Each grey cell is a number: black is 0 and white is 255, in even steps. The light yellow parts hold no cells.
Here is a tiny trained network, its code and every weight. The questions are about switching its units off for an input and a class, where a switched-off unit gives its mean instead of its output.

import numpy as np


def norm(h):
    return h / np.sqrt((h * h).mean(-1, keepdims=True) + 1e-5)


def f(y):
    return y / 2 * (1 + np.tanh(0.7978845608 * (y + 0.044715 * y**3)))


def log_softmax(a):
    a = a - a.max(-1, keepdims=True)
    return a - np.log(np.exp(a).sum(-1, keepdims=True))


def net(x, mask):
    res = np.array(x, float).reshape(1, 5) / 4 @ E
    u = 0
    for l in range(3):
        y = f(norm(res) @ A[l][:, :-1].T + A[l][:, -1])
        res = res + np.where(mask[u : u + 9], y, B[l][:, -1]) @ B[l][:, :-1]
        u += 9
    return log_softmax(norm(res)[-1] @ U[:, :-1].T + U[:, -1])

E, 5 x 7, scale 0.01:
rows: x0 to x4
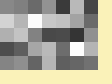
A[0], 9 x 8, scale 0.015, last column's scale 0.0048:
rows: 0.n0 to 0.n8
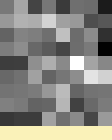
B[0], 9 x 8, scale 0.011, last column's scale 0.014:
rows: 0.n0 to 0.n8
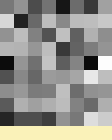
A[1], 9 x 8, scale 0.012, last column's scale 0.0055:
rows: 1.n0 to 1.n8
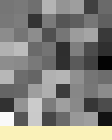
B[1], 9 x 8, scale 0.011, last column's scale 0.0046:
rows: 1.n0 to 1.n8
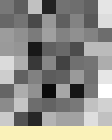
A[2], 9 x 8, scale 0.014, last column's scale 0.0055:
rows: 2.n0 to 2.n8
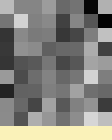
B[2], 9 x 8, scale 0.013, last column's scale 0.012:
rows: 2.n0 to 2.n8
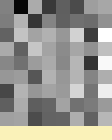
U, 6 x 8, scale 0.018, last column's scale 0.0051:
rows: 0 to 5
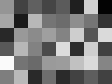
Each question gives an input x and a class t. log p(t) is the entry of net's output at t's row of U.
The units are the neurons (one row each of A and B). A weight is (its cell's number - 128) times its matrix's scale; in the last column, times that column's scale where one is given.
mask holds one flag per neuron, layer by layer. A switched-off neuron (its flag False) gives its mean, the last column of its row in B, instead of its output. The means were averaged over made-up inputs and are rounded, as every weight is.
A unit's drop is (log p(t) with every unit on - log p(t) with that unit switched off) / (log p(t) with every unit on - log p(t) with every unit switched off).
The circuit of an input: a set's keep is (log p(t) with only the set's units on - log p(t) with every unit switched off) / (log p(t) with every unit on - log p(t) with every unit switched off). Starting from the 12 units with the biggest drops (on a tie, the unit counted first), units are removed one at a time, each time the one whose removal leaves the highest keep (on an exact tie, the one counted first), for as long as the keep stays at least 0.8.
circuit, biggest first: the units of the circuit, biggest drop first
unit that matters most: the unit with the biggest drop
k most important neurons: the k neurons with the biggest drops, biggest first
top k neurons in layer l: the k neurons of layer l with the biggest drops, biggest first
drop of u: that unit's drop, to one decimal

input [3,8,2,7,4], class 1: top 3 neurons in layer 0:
(0.n1, 0.n4, 0.n8)
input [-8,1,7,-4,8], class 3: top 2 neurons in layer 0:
(0.n4, 0.n7)
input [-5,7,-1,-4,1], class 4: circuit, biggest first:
(0.n4)
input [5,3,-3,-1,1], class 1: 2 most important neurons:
(0.n1, 0.n5)
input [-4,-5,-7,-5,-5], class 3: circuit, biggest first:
(0.n4, 0.n2, 2.n2)
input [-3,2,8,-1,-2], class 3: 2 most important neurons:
(0.n1, 0.n4)
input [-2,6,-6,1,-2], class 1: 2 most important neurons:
(0.n1, 0.n8)
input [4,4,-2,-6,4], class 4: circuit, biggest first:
(0.n4, 0.n1)
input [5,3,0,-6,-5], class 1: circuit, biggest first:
(0.n8, 2.n0)
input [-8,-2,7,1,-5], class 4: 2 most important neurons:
(0.n4, 0.n5)
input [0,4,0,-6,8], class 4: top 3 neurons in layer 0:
(0.n4, 0.n1, 0.n0)
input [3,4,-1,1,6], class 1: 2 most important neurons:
(0.n8, 0.n5)
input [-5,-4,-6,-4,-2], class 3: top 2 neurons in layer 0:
(0.n4, 0.n2)
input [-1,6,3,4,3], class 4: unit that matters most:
0.n1
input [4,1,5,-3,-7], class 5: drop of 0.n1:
0.2
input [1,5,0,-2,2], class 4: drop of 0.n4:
0.2
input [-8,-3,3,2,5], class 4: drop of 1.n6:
0.1
